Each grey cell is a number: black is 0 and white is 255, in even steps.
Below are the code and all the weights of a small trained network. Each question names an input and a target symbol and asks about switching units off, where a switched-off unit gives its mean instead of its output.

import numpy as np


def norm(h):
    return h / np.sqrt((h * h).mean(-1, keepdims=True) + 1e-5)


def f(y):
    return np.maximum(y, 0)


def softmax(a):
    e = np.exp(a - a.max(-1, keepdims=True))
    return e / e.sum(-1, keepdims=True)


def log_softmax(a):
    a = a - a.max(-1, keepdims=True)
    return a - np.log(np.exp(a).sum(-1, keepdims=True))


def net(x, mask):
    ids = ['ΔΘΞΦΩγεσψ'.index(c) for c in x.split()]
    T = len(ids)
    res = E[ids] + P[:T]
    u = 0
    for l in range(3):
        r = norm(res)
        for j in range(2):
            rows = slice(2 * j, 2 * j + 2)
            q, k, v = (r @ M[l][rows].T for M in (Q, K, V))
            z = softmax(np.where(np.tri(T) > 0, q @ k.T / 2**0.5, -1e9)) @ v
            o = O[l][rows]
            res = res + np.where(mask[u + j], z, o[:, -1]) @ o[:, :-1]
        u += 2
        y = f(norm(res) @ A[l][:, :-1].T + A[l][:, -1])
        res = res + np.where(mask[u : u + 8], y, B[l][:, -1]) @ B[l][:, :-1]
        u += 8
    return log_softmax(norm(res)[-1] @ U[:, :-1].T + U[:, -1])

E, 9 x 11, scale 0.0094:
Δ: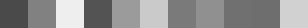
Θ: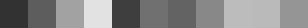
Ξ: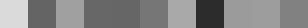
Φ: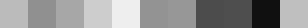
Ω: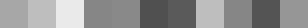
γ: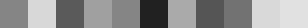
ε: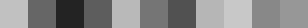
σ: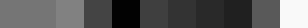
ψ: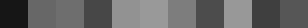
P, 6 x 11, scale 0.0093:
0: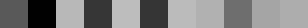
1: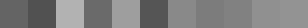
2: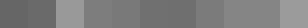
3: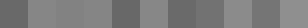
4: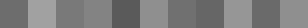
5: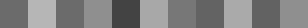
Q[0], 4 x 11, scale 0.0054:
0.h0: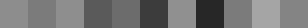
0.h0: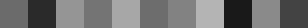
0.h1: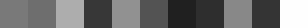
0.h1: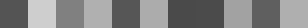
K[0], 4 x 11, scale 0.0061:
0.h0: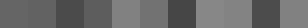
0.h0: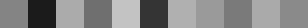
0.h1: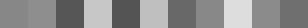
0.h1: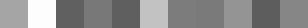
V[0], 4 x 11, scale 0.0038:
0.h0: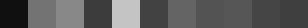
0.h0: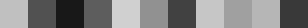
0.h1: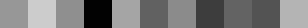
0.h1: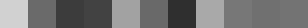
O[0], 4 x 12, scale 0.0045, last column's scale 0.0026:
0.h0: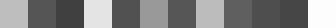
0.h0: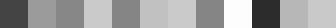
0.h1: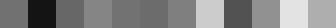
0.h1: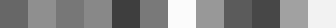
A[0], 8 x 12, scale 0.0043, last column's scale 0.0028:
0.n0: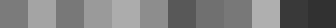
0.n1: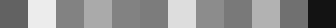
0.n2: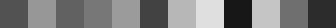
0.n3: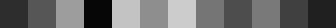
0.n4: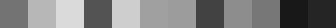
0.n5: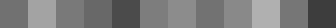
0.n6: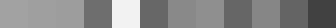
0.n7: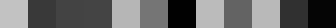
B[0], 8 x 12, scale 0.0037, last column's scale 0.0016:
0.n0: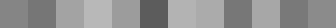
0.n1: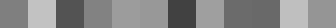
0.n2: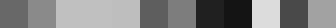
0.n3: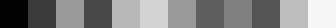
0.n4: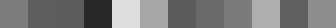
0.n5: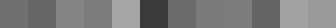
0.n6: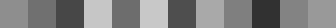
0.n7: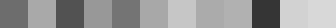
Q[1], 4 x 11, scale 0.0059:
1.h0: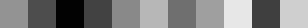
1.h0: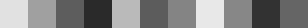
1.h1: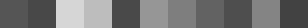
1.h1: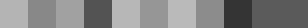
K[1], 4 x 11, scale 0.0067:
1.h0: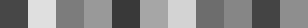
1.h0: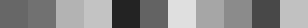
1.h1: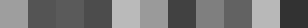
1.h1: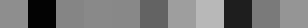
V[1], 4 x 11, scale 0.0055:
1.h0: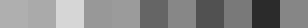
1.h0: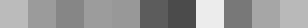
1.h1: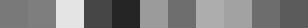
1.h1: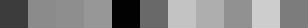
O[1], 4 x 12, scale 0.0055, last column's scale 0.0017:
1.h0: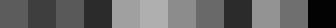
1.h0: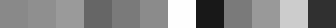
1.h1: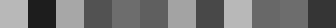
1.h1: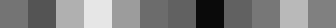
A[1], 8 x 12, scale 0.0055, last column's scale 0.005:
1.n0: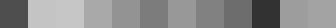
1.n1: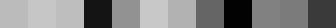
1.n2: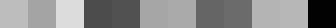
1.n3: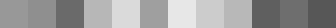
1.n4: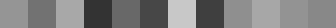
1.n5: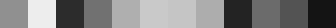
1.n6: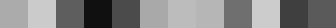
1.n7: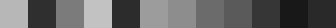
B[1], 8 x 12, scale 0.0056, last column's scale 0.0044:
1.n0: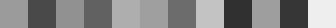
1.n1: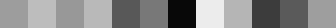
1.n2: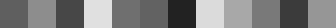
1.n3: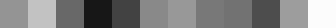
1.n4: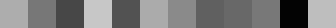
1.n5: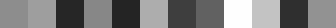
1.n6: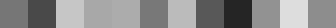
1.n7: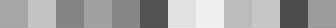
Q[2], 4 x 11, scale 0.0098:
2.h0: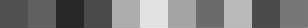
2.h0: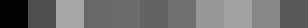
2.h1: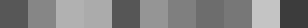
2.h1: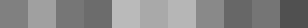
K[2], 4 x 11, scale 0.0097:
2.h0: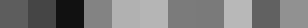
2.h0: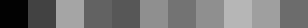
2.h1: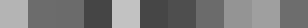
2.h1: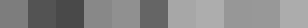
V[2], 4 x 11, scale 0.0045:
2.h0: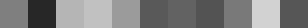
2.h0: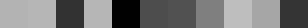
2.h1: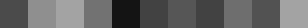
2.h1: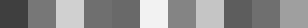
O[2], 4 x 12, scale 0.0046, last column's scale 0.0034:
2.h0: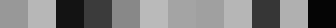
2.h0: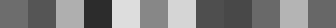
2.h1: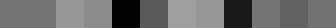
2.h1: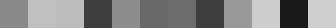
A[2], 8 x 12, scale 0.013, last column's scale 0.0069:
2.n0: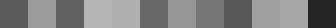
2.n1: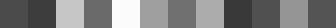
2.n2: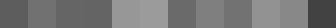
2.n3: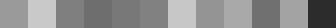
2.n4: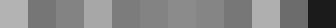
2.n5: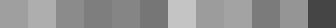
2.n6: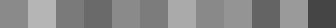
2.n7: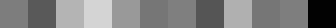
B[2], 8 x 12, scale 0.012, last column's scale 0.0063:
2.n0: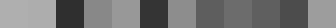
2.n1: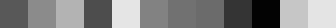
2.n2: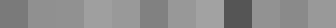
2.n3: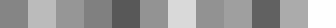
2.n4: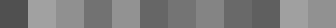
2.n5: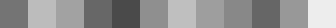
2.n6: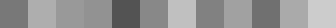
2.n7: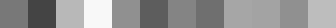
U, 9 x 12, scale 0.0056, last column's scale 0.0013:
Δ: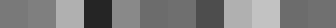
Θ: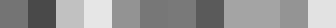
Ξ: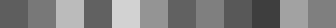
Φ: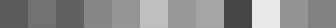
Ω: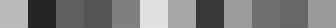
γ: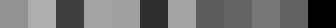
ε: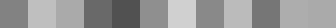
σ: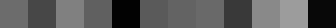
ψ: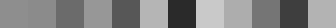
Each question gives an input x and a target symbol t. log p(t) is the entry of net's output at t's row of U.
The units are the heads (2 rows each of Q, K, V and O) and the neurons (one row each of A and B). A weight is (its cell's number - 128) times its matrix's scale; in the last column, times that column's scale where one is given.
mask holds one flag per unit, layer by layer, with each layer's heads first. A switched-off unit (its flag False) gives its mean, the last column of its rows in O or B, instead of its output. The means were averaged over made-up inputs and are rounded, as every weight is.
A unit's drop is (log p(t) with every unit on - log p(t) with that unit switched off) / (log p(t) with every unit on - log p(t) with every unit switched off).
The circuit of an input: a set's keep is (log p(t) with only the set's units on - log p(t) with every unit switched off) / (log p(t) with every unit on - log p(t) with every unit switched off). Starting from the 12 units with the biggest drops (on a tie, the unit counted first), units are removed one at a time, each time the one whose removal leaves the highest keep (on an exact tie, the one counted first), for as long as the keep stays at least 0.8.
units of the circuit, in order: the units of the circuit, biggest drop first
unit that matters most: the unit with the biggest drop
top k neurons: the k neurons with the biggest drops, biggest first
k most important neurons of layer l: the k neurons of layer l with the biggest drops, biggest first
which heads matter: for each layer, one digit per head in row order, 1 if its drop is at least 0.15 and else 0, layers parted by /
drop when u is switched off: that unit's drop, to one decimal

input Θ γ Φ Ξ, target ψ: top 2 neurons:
[1.n2; 1.n1]
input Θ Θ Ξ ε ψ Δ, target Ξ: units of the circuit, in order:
[2.n1; 1.n0]
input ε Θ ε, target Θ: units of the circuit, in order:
[1.h1; 2.n7]
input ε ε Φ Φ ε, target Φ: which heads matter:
00 / 10 / 00
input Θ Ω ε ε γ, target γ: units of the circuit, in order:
[2.n0]
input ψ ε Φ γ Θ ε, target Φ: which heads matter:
11 / 10 / 00
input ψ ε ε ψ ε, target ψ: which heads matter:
00 / 10 / 00
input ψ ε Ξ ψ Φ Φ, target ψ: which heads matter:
10 / 01 / 00
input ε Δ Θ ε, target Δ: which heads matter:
11 / 00 / 10
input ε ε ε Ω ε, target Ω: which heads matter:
00 / 11 / 00
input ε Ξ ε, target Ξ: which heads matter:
10 / 10 / 00
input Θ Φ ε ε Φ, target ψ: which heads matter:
00 / 01 / 00
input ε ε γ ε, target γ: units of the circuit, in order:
[1.h1; 2.n0; 1.h0]
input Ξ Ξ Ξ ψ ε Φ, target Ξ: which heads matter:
00 / 00 / 10
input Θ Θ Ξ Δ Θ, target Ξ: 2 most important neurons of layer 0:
[0.n4; 0.n0]
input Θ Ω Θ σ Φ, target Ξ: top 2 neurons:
[2.n1; 1.n1]
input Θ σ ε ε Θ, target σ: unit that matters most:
2.h1
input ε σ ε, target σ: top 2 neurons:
[2.n3; 2.n1]
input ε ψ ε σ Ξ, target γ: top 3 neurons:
[1.n4; 1.n2; 2.n1]
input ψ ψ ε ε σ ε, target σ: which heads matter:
00 / 00 / 11
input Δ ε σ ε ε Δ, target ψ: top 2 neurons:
[1.n2; 2.n1]
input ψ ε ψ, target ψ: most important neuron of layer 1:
[1.n7]
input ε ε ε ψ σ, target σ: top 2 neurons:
[2.n1; 2.n3]
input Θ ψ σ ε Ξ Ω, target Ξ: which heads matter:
00 / 00 / 10
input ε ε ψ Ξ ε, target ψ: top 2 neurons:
[2.n1; 2.n3]
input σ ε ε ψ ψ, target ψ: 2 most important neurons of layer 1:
[1.n7; 1.n0]
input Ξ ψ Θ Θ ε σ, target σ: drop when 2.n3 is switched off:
0.2
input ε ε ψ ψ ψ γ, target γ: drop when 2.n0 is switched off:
0.3
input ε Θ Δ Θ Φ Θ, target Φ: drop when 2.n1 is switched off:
0.3
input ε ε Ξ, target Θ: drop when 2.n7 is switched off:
0.1
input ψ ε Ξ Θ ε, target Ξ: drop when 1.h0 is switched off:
1.6
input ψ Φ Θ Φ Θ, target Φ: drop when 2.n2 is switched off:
0.3
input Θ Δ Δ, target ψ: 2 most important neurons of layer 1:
[1.n2; 1.n0]
